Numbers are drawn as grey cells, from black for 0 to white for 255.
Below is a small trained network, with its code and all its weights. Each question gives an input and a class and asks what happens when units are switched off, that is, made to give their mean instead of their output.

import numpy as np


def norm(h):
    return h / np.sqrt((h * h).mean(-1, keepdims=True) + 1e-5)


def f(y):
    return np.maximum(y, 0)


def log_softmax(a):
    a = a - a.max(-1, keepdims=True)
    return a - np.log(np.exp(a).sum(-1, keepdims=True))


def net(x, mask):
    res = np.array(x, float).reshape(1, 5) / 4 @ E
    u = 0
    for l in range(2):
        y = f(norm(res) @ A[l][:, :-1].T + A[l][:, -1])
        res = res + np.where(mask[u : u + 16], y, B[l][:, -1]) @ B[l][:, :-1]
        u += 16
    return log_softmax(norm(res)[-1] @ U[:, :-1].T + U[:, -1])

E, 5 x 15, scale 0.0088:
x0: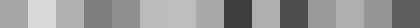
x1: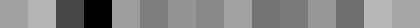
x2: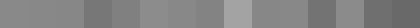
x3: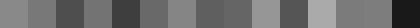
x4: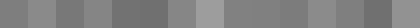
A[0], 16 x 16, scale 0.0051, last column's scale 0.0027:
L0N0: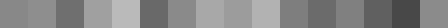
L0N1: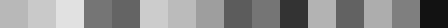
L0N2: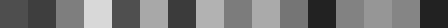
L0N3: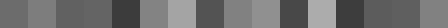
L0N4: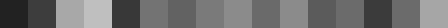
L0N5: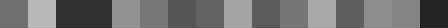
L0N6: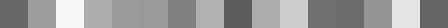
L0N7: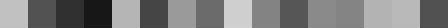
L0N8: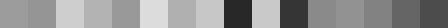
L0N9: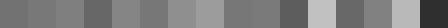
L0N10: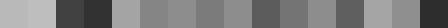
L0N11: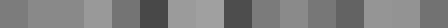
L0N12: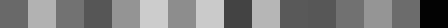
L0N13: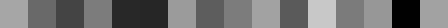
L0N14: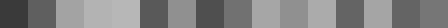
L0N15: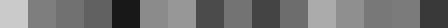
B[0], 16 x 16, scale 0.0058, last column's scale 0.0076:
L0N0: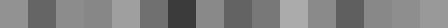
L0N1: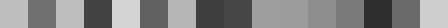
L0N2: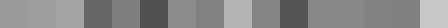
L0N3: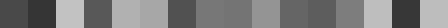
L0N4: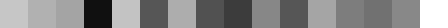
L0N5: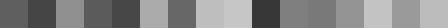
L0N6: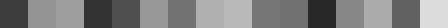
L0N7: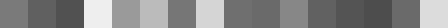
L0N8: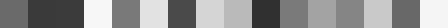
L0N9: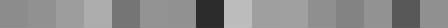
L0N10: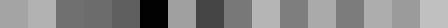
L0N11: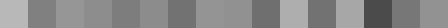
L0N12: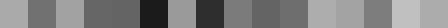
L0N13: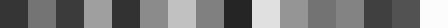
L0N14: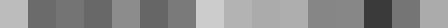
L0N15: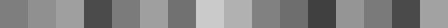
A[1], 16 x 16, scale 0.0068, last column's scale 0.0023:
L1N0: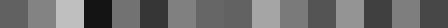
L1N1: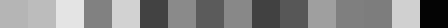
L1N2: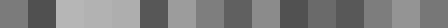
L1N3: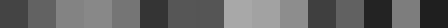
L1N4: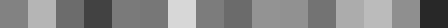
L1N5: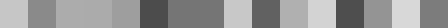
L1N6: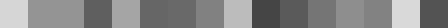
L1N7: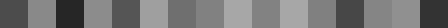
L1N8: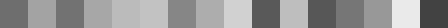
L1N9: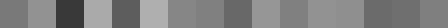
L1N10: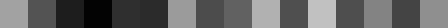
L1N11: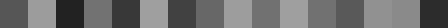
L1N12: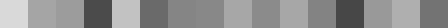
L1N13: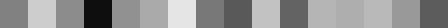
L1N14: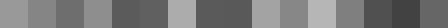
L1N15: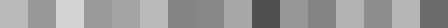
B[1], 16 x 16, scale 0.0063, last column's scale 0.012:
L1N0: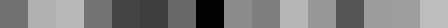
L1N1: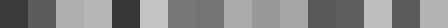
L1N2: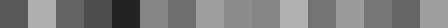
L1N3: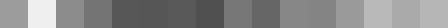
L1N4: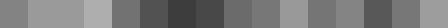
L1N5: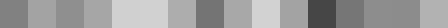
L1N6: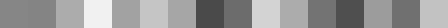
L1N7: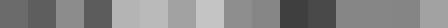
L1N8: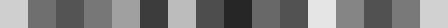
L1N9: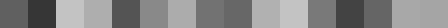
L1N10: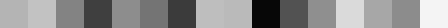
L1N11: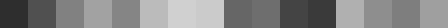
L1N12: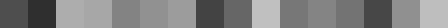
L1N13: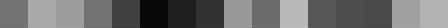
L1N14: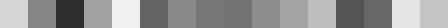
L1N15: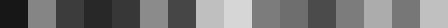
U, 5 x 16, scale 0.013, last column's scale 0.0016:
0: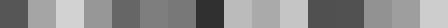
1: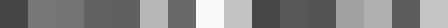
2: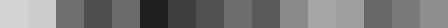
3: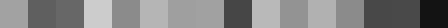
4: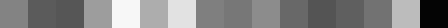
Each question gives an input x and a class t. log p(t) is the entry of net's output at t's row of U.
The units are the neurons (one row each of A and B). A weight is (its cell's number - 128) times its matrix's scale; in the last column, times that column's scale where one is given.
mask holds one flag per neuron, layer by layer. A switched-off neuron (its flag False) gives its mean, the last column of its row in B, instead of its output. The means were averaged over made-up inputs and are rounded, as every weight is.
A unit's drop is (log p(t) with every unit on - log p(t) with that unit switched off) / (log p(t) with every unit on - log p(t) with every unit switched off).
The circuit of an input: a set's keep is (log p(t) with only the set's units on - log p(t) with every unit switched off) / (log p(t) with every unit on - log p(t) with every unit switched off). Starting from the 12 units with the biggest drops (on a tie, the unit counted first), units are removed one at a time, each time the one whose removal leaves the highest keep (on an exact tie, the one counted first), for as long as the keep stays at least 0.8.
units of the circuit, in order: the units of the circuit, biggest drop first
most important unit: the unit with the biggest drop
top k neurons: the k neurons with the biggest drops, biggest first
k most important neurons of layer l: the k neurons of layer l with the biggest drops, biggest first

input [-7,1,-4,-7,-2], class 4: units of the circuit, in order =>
[L1N8 L1N13]
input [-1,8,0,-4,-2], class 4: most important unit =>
L0N7
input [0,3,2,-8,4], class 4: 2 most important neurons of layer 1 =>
[L1N8 L1N0]
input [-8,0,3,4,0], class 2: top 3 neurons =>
[L0N8 L0N4 L1N3]
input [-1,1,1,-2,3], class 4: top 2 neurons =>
[L1N8 L1N10]
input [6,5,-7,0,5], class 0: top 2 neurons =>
[L0N13 L1N1]
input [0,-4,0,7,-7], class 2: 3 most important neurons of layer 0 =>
[L0N7 L0N8 L0N4]
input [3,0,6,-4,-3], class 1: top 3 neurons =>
[L0N8 L1N15 L0N4]
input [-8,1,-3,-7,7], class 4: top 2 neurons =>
[L1N8 L0N1]
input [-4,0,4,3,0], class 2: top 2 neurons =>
[L0N8 L0N4]
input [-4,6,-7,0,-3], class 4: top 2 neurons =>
[L0N13 L0N7]
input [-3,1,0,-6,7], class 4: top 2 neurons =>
[L1N8 L0N1]
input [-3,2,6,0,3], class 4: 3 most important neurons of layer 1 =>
[L1N10 L1N8 L1N15]
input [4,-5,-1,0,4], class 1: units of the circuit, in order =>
[L0N8]
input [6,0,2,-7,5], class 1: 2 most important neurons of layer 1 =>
[L1N15 L1N0]
